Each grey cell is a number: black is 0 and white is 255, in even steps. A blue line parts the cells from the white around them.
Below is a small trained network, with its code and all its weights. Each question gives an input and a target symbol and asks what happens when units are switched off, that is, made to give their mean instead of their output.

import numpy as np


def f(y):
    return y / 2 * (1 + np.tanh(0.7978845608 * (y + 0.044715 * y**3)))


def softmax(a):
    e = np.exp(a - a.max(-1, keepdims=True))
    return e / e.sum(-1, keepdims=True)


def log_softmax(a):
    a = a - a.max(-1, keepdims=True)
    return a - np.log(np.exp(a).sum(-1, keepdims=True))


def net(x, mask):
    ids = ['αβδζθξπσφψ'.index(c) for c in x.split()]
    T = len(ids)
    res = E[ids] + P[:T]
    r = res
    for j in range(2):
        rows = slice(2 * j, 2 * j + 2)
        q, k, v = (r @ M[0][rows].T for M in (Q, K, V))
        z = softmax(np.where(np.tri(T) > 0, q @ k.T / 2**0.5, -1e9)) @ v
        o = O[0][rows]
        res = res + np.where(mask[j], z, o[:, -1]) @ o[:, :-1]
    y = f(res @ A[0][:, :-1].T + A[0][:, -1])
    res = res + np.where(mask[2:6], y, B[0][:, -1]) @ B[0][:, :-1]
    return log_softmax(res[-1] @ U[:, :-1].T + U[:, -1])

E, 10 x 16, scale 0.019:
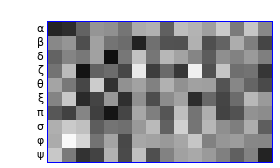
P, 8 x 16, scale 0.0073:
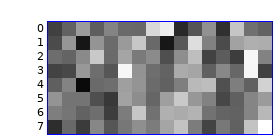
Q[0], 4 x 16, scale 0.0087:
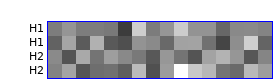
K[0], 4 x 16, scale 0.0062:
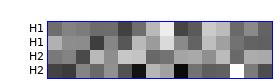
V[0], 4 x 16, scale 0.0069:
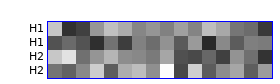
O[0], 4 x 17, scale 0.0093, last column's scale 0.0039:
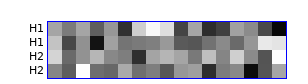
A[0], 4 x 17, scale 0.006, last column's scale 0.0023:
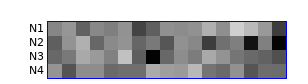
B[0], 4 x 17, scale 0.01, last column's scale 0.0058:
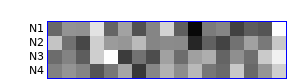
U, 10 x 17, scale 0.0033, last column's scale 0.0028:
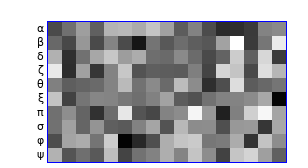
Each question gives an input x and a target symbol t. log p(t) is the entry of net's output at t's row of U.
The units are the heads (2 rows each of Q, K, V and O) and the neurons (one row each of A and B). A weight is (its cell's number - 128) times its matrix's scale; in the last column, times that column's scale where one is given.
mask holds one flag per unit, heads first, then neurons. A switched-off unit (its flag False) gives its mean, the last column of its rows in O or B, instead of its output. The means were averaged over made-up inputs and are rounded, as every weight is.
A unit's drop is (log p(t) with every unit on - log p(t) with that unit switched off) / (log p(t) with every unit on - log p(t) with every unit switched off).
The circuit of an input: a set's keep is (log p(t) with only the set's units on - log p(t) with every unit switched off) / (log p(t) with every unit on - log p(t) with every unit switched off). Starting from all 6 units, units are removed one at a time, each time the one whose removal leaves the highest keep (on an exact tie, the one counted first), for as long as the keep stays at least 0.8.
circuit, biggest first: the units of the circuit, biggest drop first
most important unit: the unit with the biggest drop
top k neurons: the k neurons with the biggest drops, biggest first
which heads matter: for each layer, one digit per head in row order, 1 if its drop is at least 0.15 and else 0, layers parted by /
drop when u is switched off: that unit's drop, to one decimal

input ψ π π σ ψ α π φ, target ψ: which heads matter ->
11
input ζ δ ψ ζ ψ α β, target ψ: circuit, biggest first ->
[H1]
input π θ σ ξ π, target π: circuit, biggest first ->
[H2 H1]
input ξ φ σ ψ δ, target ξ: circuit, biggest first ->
[H2 N1]
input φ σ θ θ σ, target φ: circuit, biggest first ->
[H1 N3 H2]
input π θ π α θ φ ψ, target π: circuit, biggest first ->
[H2 N1]
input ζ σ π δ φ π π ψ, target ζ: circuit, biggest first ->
[H1 H2]
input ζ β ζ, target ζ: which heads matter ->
10
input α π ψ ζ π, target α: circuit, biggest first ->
[H2 H1]
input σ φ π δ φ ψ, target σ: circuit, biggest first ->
[H1 H2 N3]
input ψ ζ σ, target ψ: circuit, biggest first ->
[H1 H2]
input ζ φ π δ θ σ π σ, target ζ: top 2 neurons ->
[N3 N1]
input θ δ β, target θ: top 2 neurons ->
[N2 N4]
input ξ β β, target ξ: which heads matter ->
11
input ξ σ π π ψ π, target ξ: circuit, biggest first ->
[H2 N1 H1]
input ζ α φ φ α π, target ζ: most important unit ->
H1
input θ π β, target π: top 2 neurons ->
[N1 N2]
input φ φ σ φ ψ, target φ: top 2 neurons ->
[N3 N2]
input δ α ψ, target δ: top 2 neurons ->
[N2 N3]
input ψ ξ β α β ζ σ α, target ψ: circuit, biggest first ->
[H1 N1]
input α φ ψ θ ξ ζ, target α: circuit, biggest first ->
[H2]
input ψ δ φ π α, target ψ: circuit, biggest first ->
[H1 H2]
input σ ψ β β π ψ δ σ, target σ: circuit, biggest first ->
[H1 N3]
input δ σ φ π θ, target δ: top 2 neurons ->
[N2 N3]
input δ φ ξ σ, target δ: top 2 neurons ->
[N2 N3]
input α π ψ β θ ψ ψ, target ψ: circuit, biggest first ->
[H1 N1]
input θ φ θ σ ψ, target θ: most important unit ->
H2
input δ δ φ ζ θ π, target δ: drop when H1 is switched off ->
0.2
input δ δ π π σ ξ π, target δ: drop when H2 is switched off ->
1.1
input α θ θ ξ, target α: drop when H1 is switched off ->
0.2
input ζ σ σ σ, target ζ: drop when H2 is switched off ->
0.3
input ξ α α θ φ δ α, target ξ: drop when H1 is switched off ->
0.2
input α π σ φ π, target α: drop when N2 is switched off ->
0.1
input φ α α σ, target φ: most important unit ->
N3
